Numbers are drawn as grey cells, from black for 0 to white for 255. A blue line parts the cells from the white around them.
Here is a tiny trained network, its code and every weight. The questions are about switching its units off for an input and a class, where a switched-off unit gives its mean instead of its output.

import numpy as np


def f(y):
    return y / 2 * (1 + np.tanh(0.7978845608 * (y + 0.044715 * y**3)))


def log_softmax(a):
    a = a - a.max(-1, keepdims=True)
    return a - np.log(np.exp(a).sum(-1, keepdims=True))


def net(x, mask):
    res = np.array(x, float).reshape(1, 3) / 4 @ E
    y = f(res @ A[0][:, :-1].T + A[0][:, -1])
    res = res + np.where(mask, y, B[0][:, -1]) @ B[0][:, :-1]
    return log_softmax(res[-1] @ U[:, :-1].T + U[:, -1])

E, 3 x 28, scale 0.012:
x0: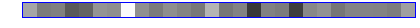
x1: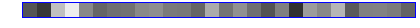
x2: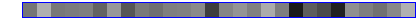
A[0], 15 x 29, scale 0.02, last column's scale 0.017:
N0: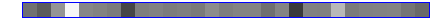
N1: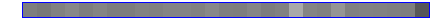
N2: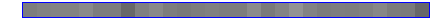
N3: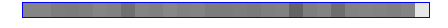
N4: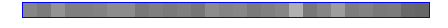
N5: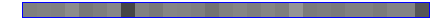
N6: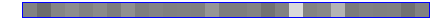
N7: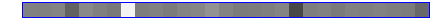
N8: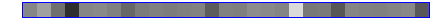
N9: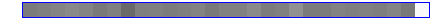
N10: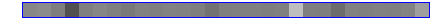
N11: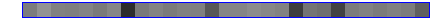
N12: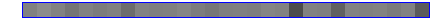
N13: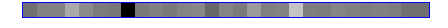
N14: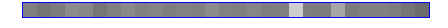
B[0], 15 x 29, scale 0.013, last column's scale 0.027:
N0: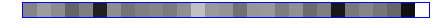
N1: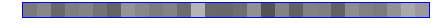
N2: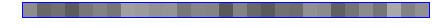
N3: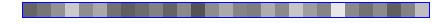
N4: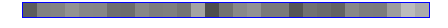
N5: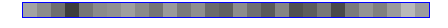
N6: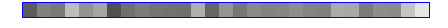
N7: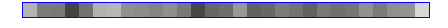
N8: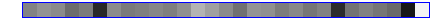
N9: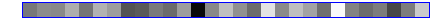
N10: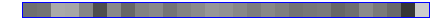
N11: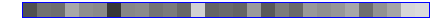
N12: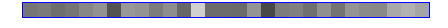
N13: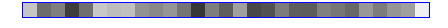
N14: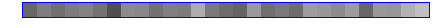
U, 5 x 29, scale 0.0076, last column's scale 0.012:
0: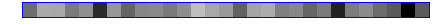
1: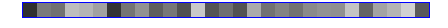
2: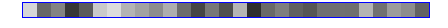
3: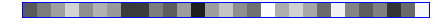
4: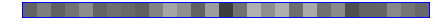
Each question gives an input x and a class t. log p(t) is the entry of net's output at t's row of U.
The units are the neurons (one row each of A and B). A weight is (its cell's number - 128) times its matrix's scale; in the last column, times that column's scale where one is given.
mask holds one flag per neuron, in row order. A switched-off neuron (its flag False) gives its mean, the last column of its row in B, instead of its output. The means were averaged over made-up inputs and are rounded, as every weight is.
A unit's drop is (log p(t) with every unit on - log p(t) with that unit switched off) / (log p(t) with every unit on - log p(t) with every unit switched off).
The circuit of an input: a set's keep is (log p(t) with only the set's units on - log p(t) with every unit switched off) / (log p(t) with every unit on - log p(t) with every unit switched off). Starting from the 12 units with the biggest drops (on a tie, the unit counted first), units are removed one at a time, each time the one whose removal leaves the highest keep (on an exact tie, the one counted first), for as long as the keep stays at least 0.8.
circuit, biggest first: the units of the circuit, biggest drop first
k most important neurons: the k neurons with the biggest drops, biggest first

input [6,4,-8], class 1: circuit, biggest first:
[N6]
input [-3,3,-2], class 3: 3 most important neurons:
[N8; N9; N7]
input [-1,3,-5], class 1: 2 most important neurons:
[N8; N6]
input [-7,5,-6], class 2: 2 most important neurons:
[N13; N11]
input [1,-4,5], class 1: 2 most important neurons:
[N0; N11]
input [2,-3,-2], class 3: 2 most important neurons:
[N0; N13]
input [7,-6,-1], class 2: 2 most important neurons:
[N7; N0]
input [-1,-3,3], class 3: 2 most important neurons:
[N0; N3]
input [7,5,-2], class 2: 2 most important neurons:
[N7; N8]
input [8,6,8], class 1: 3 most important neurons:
[N13; N11; N12]
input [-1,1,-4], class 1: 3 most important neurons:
[N3; N14; N6]
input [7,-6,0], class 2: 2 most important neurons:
[N7; N0]
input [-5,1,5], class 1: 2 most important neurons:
[N11; N7]
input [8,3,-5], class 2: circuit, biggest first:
[N7]
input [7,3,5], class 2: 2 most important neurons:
[N7; N6]
